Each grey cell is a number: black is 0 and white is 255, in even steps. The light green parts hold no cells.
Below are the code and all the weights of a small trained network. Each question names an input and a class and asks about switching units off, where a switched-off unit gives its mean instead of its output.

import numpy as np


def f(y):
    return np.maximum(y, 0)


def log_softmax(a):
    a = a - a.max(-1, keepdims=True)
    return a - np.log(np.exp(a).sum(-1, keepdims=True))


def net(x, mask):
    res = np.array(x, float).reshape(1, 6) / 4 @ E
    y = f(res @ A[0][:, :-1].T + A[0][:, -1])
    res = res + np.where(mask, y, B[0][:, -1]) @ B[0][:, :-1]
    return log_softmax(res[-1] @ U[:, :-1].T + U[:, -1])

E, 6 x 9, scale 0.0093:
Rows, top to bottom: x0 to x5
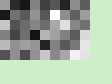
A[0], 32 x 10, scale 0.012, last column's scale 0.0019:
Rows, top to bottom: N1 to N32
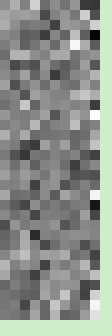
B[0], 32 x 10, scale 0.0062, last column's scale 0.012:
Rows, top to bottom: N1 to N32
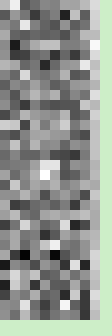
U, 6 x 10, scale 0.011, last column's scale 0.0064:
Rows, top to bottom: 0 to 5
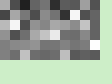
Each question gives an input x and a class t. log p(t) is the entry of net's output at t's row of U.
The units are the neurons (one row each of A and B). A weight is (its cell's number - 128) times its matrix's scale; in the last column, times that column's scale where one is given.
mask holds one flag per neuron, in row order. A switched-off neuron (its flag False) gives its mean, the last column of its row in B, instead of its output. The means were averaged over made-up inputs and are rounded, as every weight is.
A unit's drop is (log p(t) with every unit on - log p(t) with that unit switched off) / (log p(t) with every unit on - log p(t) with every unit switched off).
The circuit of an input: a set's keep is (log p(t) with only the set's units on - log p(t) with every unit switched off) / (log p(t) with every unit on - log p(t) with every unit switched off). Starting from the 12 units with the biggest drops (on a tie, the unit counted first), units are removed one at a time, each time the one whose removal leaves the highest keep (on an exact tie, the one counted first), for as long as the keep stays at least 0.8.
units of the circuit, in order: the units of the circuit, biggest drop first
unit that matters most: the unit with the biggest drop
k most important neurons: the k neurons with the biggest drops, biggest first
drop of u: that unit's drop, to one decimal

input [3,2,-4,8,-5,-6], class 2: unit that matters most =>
N7
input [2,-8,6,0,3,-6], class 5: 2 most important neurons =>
(N3 N5)
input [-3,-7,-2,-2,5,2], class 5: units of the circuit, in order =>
(N8 N3)
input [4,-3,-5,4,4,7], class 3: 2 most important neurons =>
(N5 N10)
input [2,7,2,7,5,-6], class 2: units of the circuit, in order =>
(N22 N7)
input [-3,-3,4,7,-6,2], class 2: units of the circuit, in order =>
(N28 N15)
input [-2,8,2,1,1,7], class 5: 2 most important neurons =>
(N31 N32)
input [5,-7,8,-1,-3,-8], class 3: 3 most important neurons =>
(N18 N17 N25)
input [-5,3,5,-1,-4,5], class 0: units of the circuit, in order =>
(N26 N6)
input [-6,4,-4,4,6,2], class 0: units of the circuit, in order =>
(N6 N11)
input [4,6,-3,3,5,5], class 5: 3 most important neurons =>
(N31 N23 N32)
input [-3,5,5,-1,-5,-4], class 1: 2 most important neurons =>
(N30 N29)
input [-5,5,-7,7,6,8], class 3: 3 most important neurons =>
(N5 N10 N1)
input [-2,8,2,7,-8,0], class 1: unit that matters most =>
N30
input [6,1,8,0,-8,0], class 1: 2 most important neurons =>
(N30 N29)
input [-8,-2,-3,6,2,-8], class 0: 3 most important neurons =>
(N26 N11 N6)
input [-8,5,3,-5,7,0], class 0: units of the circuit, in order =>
(N6 N26)
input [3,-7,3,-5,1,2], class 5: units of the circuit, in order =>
(N3 N12)
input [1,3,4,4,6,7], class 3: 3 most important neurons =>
(N5 N10 N30)
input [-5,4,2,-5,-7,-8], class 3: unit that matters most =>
N18
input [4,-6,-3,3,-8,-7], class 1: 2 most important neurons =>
(N29 N30)
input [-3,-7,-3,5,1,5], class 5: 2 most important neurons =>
(N8 N12)
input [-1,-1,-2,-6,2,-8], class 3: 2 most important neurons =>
(N18 N14)
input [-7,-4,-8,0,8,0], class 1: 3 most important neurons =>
(N2 N27 N21)
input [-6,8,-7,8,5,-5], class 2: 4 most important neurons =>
(N19 N22 N17 N24)
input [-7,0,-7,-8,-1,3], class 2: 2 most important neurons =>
(N1 N13)
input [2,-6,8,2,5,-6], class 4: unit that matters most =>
N5
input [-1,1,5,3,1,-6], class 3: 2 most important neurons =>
(N17 N18)
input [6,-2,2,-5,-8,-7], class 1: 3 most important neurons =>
(N29 N30 N5)
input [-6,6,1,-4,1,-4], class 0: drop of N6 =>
0.4
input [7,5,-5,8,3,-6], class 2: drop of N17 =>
0.2
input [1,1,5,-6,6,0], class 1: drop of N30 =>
-0.1
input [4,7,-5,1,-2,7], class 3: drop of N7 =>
-0.1
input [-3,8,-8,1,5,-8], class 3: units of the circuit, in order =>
(N17)
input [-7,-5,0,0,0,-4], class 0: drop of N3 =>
0.0
